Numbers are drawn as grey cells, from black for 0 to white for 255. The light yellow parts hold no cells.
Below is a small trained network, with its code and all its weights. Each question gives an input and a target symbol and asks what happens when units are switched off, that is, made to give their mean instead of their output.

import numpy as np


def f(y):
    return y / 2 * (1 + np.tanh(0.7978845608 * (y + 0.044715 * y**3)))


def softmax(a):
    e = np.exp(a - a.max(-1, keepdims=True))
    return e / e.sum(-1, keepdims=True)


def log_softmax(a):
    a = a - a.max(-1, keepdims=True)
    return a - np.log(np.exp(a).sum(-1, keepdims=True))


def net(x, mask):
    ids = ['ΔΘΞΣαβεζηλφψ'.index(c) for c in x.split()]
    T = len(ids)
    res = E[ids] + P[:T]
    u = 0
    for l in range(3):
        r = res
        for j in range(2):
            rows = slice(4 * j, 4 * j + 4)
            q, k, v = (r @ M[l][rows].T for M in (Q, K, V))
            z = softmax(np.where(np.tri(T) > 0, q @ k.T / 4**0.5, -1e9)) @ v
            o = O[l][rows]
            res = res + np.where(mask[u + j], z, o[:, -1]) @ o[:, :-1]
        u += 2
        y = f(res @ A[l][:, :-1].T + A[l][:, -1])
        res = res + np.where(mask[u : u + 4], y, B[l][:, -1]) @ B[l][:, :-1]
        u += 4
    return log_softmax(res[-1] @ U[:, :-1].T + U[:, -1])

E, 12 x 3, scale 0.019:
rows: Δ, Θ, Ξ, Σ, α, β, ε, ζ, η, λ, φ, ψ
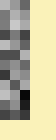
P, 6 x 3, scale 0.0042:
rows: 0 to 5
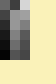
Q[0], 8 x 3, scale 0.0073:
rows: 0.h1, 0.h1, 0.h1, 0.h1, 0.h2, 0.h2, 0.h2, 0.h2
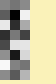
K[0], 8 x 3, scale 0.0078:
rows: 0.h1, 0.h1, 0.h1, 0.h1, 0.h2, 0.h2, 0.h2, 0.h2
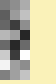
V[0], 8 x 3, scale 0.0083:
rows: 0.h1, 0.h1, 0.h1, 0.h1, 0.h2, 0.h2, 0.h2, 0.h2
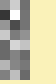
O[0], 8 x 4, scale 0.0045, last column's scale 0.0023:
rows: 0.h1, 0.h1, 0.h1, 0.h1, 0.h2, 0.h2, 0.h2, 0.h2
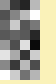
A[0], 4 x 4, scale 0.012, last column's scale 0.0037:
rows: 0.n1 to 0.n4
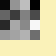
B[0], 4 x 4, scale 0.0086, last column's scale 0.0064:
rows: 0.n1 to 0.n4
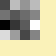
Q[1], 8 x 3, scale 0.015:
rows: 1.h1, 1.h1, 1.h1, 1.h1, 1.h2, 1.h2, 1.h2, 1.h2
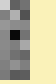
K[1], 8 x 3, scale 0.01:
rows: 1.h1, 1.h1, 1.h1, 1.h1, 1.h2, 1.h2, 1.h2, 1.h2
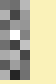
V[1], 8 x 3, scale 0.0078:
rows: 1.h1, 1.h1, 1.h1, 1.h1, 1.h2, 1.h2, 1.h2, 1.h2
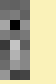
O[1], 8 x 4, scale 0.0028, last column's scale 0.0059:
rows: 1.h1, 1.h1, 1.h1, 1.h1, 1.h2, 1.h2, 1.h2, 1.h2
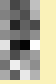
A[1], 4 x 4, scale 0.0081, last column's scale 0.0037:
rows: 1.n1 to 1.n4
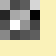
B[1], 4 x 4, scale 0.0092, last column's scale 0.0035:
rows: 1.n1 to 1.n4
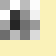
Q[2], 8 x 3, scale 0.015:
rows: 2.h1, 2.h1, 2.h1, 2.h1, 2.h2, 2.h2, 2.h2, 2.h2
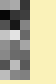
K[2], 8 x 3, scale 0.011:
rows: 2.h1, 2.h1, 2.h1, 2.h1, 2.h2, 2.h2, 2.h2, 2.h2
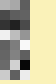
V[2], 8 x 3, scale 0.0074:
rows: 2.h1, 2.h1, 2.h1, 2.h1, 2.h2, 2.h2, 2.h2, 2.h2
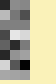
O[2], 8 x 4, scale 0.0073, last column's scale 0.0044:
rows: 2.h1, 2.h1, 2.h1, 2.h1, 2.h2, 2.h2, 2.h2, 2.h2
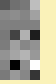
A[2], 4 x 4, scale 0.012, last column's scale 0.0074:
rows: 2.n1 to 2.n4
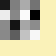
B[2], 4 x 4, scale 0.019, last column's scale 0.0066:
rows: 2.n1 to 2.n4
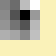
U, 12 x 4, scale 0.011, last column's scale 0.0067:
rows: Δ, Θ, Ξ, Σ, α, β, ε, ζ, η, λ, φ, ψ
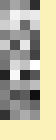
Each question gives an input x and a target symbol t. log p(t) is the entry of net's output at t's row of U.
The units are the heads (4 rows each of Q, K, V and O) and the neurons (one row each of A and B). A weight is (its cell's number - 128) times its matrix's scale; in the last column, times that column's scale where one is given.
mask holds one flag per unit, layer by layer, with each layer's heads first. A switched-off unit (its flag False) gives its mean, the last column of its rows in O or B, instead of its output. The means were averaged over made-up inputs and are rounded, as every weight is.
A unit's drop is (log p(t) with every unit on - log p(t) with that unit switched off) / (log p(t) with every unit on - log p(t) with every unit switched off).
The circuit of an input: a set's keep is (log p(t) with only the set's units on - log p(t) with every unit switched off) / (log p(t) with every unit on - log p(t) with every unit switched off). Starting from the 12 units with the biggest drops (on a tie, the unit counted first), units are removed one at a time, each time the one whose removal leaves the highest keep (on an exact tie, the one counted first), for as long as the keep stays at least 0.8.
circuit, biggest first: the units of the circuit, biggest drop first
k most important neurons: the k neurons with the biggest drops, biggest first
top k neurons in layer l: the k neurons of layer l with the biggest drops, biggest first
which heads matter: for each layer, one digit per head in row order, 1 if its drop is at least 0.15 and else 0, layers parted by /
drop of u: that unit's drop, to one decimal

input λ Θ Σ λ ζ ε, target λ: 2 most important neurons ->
(2.n3 2.n4)
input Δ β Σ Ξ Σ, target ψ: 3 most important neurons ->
(2.n1 0.n3 2.n4)
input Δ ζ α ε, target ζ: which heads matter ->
00 / 00 / 11
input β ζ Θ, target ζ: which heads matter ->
00 / 01 / 10
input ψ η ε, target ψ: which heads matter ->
01 / 00 / 10
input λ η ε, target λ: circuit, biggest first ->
(2.h2 2.n3)
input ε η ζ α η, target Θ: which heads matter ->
01 / 01 / 00
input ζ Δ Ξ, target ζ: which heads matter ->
00 / 01 / 10
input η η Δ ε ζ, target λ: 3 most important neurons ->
(1.n2 1.n3 0.n3)
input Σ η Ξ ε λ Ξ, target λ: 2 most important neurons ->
(2.n3 0.n4)
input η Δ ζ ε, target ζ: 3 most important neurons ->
(1.n2 1.n3 0.n3)
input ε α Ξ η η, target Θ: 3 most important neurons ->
(1.n2 2.n4 1.n1)
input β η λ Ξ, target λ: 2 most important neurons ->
(0.n4 2.n3)
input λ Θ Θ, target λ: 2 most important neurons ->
(2.n3 1.n1)
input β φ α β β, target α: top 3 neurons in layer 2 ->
(2.n1 2.n4 2.n2)
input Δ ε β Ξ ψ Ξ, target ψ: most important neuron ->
(0.n3)
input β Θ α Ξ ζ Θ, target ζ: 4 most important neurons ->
(1.n2 0.n1 1.n3 1.n1)
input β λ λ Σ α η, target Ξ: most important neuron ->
(0.n1)
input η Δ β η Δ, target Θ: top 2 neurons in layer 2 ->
(2.n2 2.n3)
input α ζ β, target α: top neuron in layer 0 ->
(0.n3)
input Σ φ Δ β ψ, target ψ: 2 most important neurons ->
(2.n1 0.n3)
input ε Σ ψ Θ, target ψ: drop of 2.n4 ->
0.2
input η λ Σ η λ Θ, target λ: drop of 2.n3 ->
0.4
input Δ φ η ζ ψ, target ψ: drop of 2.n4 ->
0.1
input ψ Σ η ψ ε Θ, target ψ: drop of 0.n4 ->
0.0
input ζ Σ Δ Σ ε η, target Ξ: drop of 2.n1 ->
0.1
